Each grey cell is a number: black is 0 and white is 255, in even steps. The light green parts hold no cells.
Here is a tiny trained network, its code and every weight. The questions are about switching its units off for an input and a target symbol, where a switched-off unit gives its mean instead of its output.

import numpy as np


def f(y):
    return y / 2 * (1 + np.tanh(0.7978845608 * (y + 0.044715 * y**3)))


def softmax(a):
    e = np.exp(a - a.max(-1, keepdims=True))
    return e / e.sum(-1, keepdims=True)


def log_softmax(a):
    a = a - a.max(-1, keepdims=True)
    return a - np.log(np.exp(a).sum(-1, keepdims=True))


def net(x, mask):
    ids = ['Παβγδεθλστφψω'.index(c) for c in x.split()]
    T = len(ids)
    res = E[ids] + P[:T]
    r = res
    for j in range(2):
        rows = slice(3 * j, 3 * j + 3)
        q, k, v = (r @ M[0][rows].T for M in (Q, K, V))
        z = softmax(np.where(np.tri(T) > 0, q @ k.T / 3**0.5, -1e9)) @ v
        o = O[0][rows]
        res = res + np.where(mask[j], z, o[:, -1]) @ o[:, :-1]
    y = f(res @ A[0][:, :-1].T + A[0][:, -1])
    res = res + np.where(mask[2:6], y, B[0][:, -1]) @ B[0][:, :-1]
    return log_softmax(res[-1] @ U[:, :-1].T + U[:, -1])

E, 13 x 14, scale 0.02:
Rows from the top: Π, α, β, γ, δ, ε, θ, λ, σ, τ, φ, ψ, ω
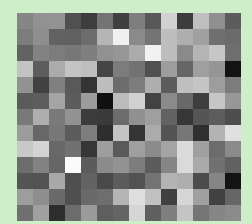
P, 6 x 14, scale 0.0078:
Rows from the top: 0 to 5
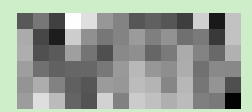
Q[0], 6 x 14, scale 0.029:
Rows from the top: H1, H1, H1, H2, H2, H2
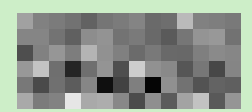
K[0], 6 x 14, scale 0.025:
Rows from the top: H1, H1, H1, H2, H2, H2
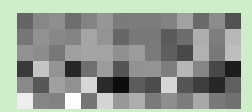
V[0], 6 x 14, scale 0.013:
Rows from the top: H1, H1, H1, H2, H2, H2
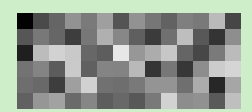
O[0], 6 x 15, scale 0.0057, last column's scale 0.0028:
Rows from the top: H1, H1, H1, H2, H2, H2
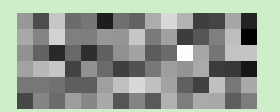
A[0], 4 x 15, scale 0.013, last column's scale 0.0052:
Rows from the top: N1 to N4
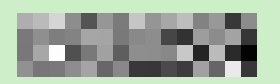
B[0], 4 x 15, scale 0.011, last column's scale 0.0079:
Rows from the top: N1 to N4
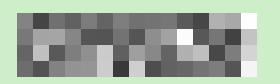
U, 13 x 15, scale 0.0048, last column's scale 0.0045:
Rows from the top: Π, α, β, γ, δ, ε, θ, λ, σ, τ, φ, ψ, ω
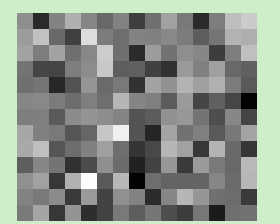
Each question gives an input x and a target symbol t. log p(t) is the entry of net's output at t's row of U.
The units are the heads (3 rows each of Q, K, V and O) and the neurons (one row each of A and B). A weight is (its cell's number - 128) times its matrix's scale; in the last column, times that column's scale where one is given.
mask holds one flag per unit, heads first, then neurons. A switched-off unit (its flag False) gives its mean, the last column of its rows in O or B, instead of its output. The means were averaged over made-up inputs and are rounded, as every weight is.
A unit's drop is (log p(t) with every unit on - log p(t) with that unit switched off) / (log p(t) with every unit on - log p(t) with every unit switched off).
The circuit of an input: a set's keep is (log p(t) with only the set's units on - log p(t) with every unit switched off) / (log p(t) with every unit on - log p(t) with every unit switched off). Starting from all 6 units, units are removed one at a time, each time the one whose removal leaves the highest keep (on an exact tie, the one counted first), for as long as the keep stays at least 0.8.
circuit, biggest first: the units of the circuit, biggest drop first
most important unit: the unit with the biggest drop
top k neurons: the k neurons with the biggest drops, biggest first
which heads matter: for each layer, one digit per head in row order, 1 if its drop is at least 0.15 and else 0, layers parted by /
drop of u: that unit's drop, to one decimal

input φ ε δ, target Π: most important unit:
H1
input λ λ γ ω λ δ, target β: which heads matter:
11
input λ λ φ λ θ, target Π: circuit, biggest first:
[H2; H1]
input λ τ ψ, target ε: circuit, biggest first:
[H1; N2; H2]
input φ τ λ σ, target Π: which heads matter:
11
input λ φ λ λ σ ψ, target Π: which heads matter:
11
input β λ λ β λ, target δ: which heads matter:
10
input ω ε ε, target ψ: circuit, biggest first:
[H1; H2]
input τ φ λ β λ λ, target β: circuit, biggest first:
[H1; N3]
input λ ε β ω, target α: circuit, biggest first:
[H1; N3; H2]
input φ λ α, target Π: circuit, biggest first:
[H1; N1]
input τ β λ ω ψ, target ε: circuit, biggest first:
[H2; H1; N2]
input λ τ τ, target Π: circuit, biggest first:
[N1; H2; H1]
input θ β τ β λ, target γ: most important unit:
H2
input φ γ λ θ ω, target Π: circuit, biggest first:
[H1; H2]
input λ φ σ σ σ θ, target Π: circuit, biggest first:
[H1; N1]
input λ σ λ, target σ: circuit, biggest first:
[H1; N2]
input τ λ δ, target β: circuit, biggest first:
[H1; N3]
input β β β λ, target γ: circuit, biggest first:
[N4; H2]
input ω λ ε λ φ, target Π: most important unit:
H2
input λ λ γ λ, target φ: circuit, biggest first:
[H1; H2; N4]
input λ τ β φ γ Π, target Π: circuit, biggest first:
[H2; H1]
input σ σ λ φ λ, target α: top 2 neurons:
[N3; N2]
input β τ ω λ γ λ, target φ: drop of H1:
0.8
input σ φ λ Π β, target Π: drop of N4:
0.0
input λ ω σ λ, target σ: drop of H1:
0.9
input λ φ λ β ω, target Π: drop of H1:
0.6
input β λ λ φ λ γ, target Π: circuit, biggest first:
[N1]
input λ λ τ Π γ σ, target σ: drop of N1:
0.1
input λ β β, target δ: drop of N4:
0.2
